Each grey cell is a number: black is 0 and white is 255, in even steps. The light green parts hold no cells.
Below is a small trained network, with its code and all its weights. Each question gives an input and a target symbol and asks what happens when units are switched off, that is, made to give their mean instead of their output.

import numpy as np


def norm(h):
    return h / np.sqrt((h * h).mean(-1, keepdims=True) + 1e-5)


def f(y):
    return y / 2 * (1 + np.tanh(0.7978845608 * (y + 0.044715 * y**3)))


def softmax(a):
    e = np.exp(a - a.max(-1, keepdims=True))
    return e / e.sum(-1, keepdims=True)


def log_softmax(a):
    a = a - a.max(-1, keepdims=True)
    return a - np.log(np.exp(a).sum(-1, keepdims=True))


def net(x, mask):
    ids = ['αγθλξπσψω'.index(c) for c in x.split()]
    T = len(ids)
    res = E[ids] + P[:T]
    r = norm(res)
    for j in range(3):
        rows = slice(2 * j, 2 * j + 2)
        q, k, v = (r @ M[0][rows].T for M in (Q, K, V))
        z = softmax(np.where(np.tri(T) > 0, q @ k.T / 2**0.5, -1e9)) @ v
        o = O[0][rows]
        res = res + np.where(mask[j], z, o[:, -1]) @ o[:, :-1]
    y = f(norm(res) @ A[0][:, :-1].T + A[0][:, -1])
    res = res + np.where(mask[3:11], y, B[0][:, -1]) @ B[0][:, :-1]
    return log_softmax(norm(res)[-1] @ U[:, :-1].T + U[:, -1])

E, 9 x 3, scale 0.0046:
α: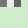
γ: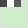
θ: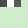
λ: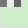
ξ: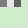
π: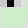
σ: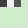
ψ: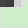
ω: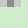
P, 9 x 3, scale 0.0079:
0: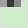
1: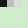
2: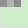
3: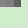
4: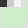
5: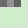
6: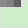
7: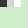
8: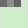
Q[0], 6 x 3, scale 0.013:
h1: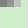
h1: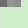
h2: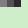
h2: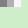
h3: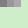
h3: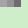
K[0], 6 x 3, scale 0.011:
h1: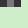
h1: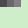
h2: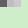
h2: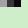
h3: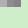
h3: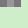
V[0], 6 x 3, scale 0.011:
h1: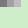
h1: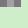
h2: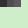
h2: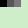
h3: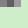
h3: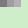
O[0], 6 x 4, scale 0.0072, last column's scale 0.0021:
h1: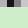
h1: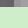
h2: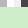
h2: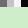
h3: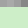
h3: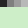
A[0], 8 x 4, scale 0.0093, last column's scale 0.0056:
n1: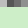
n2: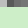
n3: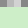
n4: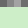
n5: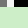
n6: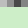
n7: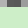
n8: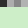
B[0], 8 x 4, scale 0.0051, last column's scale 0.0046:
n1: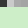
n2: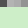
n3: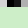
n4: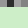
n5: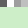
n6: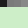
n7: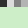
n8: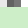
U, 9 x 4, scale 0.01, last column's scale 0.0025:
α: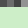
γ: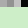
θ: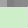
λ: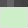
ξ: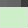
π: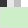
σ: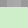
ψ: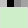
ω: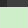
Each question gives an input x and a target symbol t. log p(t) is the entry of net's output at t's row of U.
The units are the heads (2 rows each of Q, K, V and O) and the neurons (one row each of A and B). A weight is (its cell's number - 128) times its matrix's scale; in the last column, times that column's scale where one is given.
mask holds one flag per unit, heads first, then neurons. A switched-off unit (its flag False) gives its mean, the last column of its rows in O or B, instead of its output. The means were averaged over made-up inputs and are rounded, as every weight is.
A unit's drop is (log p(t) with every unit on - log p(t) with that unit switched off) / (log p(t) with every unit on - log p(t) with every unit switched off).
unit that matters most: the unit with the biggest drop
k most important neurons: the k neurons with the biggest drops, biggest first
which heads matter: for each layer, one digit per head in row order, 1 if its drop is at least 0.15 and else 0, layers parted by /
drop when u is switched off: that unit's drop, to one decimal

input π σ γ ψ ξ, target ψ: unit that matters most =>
n3
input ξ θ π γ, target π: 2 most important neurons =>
n5, n3
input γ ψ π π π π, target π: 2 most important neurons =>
n8, n1
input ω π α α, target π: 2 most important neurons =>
n3, n5
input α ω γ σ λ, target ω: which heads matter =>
010
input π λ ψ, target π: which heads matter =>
110
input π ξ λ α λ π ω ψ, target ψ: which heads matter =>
000
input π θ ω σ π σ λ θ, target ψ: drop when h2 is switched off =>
0.0
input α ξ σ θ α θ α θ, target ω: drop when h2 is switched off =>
0.8
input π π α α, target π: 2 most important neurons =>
n5, n3
